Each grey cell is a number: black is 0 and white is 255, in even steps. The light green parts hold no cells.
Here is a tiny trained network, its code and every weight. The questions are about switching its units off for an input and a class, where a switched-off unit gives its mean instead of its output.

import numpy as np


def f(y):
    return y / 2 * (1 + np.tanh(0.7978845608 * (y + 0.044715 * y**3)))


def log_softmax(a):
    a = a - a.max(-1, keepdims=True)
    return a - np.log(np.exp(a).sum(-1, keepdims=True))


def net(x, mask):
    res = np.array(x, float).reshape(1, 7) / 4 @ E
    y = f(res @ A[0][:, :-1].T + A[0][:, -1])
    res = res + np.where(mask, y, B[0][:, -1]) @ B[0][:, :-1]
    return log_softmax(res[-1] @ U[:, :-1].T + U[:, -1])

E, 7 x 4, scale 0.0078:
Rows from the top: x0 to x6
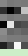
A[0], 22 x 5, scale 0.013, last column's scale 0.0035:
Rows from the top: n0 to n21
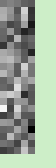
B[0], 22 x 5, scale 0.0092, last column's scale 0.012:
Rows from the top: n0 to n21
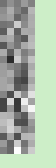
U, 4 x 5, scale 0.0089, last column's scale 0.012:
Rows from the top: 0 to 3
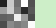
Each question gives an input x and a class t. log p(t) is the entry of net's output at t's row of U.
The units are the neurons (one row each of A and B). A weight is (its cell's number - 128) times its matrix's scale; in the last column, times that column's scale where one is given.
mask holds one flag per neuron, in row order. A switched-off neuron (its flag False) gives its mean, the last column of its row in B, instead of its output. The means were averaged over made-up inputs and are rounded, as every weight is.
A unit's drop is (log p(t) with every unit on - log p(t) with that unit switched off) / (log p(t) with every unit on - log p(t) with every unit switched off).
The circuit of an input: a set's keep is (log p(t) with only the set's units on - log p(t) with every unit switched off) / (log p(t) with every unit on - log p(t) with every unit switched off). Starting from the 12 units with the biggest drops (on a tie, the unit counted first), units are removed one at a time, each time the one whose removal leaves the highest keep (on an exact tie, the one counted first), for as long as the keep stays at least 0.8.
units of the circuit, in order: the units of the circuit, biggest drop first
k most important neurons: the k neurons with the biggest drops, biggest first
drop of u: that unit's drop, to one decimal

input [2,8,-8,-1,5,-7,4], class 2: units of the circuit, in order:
[n21]
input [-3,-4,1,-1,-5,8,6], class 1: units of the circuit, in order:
[n12, n11]
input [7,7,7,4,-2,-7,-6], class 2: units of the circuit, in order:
[n21, n20]
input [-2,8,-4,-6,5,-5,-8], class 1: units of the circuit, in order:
[n10, n1]
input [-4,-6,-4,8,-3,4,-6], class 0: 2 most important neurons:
[n19, n4]
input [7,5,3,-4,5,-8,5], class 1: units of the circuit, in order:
[n5, n16]
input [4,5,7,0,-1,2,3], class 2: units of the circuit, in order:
[n21, n15]
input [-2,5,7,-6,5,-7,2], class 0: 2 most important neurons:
[n14, n15]
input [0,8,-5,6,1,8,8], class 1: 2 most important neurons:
[n16, n5]
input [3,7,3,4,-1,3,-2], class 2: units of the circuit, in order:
[n21, n20]
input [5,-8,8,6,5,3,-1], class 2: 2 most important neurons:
[n13, n8]
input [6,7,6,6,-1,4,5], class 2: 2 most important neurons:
[n21, n15]
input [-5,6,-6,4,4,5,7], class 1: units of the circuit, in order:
[n16, n5]
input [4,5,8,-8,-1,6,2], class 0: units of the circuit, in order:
[n14]
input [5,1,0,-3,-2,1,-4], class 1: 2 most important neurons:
[n10, n19]
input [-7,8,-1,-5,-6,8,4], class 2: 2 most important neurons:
[n21, n3]
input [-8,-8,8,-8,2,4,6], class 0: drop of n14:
0.3
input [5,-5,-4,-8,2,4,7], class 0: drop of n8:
0.0
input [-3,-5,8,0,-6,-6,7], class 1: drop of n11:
0.1
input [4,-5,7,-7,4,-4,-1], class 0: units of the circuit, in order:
[n15]
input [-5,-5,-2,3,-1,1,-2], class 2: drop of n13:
0.2
